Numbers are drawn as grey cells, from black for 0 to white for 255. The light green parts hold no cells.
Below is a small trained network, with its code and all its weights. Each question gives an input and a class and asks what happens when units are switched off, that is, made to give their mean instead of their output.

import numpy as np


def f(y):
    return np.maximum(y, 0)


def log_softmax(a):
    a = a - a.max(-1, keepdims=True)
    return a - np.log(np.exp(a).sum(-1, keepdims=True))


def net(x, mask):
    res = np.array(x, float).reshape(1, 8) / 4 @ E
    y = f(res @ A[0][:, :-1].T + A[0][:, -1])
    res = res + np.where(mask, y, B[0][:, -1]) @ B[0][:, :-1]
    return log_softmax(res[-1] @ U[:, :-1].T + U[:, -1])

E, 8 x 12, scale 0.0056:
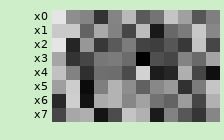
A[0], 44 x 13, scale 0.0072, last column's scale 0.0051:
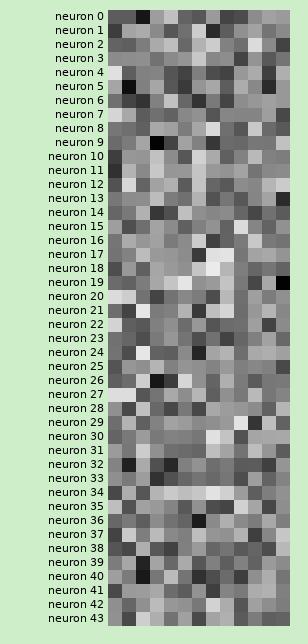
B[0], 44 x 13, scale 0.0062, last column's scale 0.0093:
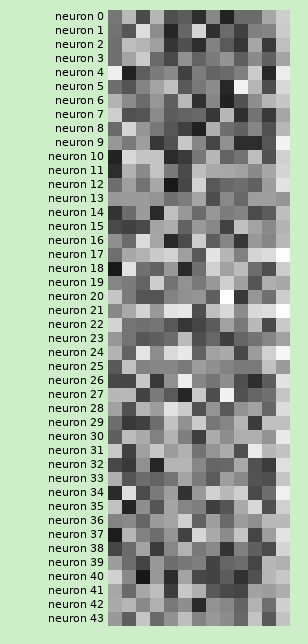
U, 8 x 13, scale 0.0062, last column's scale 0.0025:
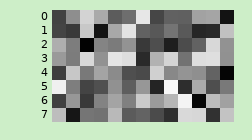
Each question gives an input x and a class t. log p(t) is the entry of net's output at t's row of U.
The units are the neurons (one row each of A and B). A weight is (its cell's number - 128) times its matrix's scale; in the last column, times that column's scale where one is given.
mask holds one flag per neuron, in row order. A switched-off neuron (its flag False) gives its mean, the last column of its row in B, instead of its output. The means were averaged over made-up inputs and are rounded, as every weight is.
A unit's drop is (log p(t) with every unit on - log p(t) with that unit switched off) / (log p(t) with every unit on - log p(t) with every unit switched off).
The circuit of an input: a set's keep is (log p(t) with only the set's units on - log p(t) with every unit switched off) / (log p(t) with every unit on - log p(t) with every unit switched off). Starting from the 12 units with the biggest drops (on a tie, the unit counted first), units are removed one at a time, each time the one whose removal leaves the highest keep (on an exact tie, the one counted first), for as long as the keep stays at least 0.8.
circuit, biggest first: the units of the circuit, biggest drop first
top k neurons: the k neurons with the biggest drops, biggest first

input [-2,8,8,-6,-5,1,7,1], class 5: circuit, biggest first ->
(neuron 27)
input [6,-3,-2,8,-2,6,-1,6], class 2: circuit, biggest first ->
(neuron 40; neuron 39)
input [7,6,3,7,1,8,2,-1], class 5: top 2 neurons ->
(neuron 20; neuron 27)
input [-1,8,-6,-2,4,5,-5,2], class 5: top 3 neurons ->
(neuron 27; neuron 20; neuron 7)
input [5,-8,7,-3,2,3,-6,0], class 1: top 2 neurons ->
(neuron 32; neuron 26)
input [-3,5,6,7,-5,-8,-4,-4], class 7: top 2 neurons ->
(neuron 4; neuron 5)
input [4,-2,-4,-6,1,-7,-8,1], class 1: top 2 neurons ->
(neuron 26; neuron 32)
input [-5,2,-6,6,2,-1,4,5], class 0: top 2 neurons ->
(neuron 1; neuron 41)
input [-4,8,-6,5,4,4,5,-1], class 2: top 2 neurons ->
(neuron 40; neuron 0)
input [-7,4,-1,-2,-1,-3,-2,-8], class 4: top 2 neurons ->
(neuron 10; neuron 8)
